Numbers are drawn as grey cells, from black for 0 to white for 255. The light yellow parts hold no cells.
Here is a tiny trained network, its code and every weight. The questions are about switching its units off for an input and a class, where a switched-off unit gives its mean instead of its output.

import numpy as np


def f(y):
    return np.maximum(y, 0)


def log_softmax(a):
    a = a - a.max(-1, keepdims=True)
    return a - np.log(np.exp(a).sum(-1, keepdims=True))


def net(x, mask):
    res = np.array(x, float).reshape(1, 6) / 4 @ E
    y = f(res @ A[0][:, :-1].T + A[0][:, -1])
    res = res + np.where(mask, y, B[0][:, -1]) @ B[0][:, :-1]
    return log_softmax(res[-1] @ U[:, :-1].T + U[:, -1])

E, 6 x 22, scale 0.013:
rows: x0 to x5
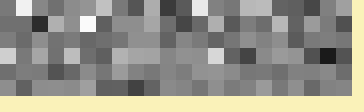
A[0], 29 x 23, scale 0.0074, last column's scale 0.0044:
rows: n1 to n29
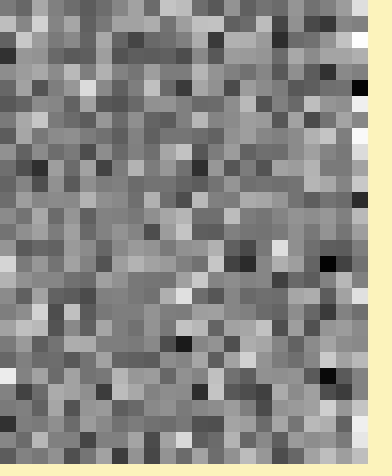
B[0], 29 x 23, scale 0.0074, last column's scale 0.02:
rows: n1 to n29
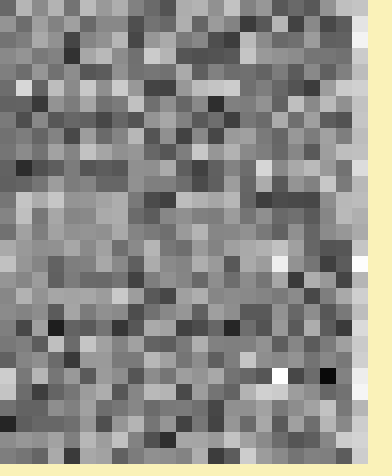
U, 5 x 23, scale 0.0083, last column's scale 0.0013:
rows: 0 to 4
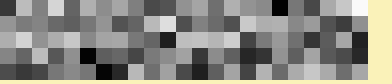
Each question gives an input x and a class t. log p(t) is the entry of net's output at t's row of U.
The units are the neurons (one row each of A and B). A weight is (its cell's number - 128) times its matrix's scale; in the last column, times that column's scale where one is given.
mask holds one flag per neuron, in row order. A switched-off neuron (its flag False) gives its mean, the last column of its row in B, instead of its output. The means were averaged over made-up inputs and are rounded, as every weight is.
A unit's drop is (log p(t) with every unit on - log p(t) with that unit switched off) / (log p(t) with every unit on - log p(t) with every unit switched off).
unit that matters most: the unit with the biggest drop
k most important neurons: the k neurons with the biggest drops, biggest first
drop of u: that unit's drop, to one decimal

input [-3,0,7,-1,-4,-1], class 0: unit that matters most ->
n21
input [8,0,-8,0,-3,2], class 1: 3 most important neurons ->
[n21; n8; n28]
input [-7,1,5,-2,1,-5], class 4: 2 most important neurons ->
[n11; n6]
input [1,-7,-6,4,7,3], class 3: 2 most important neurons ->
[n21; n8]
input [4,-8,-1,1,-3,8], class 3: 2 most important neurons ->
[n25; n2]
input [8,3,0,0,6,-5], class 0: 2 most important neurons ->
[n24; n17]
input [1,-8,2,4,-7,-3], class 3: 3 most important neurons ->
[n21; n8; n6]
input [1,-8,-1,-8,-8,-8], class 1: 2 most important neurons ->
[n21; n4]
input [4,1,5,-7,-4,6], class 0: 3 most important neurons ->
[n25; n17; n24]
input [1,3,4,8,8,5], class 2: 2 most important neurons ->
[n21; n24]
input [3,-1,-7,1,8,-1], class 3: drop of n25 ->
0.1
